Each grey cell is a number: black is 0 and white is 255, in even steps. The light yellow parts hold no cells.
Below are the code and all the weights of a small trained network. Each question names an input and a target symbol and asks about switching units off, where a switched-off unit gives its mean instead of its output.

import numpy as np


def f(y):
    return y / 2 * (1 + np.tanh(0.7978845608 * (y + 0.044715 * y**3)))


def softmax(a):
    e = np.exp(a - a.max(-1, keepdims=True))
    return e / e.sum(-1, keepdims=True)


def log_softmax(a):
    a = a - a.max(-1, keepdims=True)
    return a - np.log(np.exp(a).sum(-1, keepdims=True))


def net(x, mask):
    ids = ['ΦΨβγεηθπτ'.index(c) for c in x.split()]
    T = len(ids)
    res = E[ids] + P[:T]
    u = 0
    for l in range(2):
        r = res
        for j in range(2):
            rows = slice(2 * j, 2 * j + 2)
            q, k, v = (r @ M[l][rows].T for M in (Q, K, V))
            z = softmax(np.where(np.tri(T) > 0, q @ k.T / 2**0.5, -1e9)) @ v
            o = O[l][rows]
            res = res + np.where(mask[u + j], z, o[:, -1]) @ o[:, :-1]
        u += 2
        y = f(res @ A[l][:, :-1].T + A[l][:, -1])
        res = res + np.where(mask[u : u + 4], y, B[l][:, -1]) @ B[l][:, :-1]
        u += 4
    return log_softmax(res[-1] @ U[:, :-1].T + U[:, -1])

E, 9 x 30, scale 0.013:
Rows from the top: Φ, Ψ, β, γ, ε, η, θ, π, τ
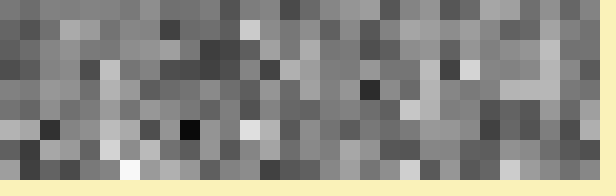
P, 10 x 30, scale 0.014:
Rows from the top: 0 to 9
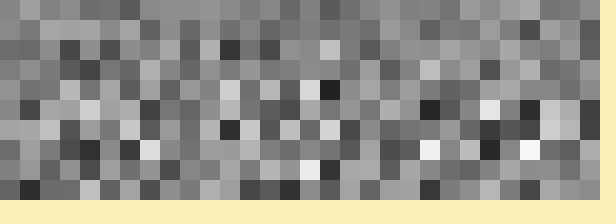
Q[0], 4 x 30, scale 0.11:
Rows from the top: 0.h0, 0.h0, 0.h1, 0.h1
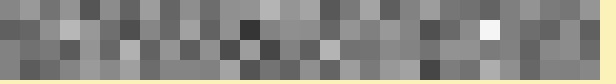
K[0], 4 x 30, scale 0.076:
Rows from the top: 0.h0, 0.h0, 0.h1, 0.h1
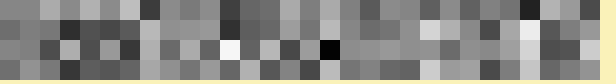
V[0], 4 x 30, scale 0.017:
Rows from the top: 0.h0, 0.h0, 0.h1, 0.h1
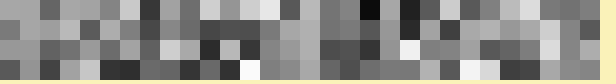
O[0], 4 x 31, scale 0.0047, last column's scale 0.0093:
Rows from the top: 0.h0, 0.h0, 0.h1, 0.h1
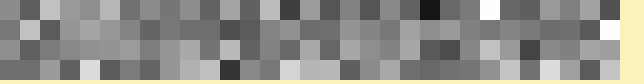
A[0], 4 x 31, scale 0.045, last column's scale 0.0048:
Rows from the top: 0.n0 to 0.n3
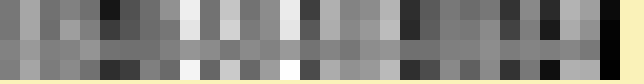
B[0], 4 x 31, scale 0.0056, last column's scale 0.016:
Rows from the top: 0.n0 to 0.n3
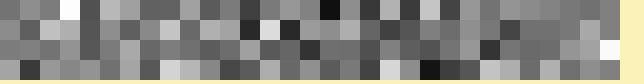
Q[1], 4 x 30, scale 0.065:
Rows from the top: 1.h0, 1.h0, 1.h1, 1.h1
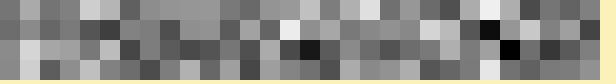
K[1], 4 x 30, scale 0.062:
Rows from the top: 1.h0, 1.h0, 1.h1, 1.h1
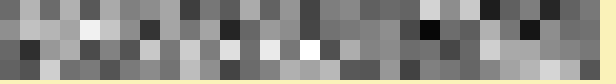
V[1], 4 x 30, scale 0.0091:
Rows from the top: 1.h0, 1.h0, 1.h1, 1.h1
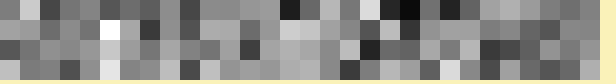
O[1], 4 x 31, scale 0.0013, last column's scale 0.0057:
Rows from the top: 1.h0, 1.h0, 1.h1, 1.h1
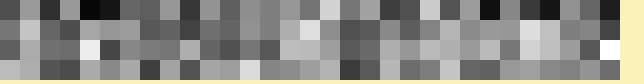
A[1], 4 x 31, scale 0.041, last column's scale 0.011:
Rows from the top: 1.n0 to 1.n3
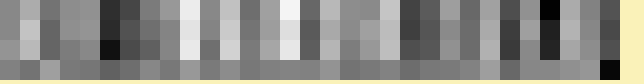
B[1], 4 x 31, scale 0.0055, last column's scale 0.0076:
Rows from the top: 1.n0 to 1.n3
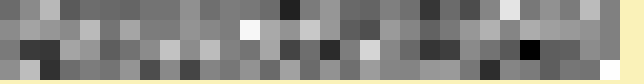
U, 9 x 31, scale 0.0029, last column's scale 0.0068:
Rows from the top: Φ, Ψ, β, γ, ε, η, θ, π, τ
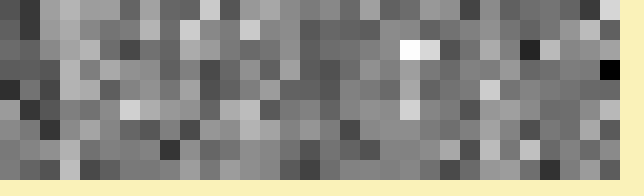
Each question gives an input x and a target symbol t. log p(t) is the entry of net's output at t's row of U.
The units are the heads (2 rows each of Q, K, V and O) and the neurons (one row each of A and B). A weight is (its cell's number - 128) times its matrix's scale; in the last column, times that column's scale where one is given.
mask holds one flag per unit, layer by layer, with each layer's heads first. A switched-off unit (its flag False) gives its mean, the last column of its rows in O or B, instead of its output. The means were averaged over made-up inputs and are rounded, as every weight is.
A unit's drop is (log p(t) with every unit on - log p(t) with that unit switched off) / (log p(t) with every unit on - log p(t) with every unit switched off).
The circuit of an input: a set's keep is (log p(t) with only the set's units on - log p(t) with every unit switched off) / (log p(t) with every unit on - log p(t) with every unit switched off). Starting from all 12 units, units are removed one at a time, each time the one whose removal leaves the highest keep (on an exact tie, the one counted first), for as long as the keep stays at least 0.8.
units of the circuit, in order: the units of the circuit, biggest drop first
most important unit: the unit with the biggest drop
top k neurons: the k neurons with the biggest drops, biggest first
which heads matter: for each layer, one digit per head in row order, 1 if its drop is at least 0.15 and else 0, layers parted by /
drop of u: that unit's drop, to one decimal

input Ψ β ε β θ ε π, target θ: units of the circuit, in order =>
[0.h0 1.n3 0.h1]
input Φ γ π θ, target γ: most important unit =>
0.n2
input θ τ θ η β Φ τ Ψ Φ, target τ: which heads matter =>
01 / 00
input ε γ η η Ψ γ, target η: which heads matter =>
11 / 00
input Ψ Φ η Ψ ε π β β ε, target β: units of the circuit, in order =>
[0.h1 0.n2]
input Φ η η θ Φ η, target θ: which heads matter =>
10 / 00
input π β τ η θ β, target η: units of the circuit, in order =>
[0.h0 0.h1]
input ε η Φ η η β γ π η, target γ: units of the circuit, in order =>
[0.n2 0.h1 0.h0]
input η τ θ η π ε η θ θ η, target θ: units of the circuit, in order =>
[1.n3 0.h0]
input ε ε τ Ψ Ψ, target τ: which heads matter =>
11 / 00
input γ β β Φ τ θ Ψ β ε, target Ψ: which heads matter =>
01 / 00
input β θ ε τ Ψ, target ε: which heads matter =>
10 / 00
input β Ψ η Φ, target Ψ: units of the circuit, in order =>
[0.h1 0.n2]
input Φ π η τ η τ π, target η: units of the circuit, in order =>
[0.h1]
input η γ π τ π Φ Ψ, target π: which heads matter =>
01 / 00
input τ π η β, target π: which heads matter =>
01 / 00
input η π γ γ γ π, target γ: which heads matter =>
11 / 00
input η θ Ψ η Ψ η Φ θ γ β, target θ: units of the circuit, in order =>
[0.h0 1.n3]
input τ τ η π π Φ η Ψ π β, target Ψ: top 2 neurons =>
[0.n2 1.n3]
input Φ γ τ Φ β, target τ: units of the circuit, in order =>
[0.h1]
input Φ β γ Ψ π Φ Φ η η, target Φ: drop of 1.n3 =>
0.0
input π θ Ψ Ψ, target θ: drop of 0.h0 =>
0.9
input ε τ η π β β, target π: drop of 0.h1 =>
1.2
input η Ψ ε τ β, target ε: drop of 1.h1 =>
0.1
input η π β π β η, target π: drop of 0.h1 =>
1.2
